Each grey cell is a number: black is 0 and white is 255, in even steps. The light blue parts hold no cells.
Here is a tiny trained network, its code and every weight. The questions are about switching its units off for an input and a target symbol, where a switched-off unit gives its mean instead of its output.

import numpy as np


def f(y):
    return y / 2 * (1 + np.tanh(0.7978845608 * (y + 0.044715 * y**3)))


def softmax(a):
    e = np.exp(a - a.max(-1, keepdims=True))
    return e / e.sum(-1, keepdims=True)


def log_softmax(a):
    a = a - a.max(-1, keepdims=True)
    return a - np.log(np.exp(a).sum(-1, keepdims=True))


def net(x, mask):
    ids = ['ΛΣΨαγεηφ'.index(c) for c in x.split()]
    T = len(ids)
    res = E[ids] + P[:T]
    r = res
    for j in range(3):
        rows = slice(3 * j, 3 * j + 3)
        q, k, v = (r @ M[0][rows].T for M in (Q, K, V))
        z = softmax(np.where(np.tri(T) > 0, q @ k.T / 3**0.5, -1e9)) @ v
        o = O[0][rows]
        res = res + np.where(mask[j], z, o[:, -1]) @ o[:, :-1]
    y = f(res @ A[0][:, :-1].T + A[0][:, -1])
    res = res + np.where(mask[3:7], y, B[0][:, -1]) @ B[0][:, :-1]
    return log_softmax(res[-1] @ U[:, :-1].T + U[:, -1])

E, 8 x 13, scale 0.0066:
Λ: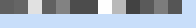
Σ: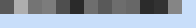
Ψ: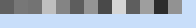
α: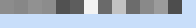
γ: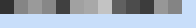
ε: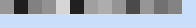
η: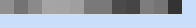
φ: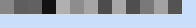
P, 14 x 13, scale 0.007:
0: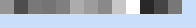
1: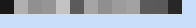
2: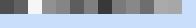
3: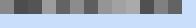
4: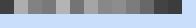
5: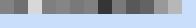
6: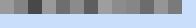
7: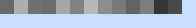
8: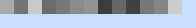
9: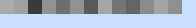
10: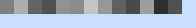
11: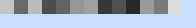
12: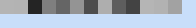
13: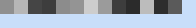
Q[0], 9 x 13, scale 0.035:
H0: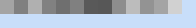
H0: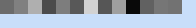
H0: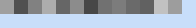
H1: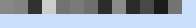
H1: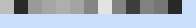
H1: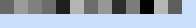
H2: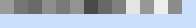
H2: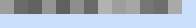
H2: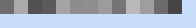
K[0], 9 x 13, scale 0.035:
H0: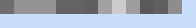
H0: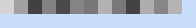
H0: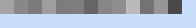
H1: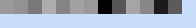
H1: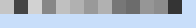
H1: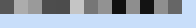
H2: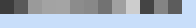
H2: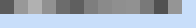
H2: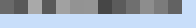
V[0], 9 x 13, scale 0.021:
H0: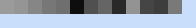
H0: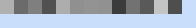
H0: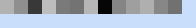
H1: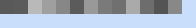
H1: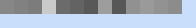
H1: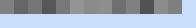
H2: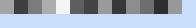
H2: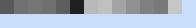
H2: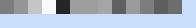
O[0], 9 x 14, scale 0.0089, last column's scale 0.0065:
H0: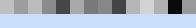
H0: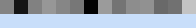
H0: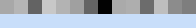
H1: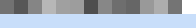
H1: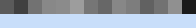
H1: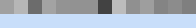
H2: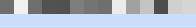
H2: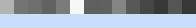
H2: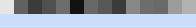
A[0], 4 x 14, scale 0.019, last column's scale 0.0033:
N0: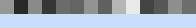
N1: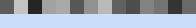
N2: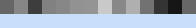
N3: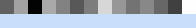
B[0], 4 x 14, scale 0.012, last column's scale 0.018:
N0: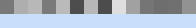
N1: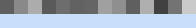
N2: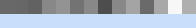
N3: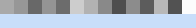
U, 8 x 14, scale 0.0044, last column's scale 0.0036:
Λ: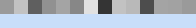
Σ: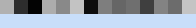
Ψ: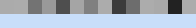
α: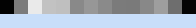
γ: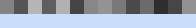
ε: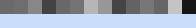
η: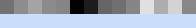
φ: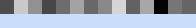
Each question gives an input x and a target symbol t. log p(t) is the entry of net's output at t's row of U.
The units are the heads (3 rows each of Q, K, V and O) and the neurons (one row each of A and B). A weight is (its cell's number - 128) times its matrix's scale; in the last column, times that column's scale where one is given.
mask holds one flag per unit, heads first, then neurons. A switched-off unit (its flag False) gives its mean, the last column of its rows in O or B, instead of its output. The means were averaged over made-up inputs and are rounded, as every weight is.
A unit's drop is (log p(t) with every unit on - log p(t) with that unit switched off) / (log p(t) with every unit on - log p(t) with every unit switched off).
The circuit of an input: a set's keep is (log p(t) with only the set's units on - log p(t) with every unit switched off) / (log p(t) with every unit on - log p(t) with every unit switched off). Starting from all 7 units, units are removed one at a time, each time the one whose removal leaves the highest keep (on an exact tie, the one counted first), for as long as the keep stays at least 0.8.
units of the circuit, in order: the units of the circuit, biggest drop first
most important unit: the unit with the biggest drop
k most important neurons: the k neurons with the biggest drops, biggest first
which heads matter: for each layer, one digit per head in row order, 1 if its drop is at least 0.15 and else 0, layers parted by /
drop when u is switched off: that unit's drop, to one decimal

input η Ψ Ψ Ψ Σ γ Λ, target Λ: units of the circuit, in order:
(H1 N0 N1)
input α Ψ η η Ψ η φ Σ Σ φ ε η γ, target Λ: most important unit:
H1
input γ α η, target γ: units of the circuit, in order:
(H0 H2 N0)
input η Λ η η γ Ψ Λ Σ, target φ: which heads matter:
100
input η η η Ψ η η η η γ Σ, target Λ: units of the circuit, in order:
(H1 N0)
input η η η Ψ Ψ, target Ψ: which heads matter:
001
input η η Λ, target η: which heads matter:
001
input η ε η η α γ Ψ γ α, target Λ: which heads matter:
100
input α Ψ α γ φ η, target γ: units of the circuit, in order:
(H2 H0 N0)
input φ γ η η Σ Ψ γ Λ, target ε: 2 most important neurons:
(N2 N1)
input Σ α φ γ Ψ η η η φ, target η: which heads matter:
001
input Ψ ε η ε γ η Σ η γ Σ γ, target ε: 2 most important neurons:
(N2 N1)
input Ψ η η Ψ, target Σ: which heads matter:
011
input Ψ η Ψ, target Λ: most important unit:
H0
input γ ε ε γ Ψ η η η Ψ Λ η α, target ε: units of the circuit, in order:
(H0 N2)
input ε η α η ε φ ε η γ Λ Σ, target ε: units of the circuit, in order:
(N2 H0 N1 N3)
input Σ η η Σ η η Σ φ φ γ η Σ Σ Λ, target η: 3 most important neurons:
(N2 N3 N1)
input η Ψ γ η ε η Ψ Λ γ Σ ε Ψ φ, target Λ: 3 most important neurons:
(N0 N1 N3)
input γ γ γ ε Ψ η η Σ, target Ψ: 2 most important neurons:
(N3 N2)
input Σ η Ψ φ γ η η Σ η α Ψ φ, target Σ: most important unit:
H2
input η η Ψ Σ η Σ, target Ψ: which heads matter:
100
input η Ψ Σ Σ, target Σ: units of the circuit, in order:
(H1 H2)
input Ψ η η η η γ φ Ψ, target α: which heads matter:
001
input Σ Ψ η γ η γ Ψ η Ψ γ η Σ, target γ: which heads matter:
101
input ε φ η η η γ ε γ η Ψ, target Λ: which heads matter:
010
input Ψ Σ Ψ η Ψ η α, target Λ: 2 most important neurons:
(N0 N1)
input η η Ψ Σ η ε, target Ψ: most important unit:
H0
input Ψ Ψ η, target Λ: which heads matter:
100
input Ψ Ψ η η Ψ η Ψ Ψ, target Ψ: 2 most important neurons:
(N3 N2)
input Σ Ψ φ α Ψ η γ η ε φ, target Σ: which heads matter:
101
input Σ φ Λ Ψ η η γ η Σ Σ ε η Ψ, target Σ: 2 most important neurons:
(N1 N0)
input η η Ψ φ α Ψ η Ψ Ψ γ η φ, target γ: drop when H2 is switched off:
0.3
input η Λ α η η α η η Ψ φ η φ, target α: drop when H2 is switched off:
0.9
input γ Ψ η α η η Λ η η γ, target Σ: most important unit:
H2
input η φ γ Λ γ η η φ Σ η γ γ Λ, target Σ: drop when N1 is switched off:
0.1
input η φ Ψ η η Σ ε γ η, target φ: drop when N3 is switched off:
0.2
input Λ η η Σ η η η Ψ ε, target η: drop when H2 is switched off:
0.3
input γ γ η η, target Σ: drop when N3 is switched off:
0.0
